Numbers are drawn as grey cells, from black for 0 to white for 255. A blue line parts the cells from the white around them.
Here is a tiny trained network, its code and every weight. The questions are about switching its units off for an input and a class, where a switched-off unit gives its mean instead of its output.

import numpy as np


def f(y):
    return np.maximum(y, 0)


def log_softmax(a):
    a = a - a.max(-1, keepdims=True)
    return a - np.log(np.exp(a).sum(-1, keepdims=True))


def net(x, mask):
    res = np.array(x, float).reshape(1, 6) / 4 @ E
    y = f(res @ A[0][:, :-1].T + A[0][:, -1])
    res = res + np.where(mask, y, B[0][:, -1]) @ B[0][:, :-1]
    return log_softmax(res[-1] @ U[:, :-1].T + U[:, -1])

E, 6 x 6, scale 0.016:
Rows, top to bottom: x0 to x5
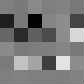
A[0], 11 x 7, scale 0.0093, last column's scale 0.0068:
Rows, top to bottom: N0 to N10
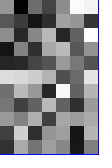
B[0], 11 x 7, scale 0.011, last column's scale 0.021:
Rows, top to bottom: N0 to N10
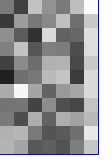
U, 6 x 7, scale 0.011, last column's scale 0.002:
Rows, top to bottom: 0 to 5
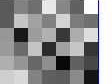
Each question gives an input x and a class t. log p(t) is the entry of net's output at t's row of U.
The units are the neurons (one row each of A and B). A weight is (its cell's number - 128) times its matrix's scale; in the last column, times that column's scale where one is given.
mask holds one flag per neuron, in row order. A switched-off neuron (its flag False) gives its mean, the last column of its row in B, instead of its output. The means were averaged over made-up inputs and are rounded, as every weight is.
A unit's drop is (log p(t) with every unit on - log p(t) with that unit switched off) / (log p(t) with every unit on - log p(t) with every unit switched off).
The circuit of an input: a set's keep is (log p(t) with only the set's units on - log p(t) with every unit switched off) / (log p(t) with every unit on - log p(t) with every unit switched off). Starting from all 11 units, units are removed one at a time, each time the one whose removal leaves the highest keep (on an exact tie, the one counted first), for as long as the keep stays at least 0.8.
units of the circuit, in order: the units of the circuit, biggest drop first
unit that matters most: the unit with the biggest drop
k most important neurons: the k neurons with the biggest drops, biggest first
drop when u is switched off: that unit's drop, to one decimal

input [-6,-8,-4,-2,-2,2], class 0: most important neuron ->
[N5]
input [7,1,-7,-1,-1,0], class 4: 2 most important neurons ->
[N10, N9]
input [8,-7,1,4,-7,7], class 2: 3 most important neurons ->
[N4, N3, N1]
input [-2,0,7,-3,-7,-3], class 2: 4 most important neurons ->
[N0, N5, N3, N6]
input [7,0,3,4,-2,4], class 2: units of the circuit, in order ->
[N5, N3]
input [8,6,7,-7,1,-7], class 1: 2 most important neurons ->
[N2, N1]
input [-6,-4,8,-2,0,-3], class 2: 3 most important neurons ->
[N6, N0, N9]
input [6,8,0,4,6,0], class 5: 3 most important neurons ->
[N9, N10, N5]
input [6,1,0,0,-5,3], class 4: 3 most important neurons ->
[N5, N1, N4]
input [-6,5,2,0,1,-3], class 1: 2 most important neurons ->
[N2, N1]
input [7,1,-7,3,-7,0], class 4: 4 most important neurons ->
[N10, N4, N1, N9]
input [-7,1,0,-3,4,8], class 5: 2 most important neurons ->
[N5, N4]
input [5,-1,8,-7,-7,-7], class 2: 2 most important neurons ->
[N0, N5]
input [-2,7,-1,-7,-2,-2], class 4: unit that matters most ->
N9
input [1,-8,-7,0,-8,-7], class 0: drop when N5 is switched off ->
0.3
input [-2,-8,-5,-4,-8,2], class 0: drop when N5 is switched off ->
0.3
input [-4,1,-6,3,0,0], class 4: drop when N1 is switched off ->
0.2
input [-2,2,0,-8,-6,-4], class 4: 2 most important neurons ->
[N5, N1]
